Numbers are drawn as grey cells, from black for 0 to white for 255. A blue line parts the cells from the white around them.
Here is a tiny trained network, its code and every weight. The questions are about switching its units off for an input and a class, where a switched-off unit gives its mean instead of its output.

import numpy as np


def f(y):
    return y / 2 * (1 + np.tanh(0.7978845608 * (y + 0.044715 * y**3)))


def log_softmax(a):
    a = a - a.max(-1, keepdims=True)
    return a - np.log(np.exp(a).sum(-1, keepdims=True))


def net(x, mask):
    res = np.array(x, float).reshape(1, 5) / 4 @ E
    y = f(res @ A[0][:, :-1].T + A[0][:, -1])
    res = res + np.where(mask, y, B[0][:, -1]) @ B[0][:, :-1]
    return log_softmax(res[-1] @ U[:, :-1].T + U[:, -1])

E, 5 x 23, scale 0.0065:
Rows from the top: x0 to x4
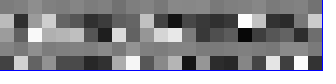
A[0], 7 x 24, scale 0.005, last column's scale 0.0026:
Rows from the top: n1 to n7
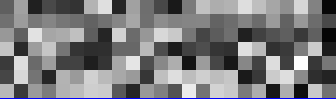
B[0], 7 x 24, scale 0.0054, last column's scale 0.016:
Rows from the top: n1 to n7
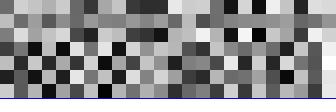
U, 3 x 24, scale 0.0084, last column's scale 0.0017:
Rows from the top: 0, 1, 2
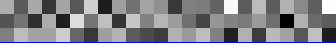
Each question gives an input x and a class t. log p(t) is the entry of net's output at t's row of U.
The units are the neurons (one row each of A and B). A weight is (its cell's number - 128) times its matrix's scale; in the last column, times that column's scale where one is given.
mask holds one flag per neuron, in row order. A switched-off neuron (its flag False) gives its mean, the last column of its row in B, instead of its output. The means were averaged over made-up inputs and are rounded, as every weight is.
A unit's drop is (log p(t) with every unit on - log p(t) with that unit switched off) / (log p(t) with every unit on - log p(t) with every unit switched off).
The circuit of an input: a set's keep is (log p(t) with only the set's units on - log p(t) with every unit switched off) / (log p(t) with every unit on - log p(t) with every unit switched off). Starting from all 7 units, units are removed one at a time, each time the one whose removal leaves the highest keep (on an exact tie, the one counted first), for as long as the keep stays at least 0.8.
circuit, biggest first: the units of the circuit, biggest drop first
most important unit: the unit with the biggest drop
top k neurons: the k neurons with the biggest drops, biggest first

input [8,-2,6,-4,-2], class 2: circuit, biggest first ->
(n3)
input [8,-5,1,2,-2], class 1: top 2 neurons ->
(n6; n5)
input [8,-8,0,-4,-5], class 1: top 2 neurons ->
(n6; n5)
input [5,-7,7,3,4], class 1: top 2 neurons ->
(n6; n1)
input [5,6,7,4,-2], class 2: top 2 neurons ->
(n3; n6)
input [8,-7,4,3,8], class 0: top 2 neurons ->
(n5; n4)
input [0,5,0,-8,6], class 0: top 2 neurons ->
(n5; n6)
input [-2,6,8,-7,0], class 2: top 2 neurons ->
(n3; n6)
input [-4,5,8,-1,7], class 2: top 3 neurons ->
(n3; n7; n6)
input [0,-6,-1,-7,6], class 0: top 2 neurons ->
(n5; n4)
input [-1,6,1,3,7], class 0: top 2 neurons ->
(n5; n6)
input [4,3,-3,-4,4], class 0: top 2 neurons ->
(n5; n6)
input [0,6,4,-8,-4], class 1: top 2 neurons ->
(n4; n5)
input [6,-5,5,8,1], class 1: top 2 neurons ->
(n6; n1)
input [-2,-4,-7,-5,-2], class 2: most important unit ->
n1
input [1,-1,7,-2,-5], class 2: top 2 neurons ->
(n3; n5)
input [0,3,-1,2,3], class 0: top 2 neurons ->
(n6; n5)
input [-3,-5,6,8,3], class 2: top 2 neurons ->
(n3; n4)
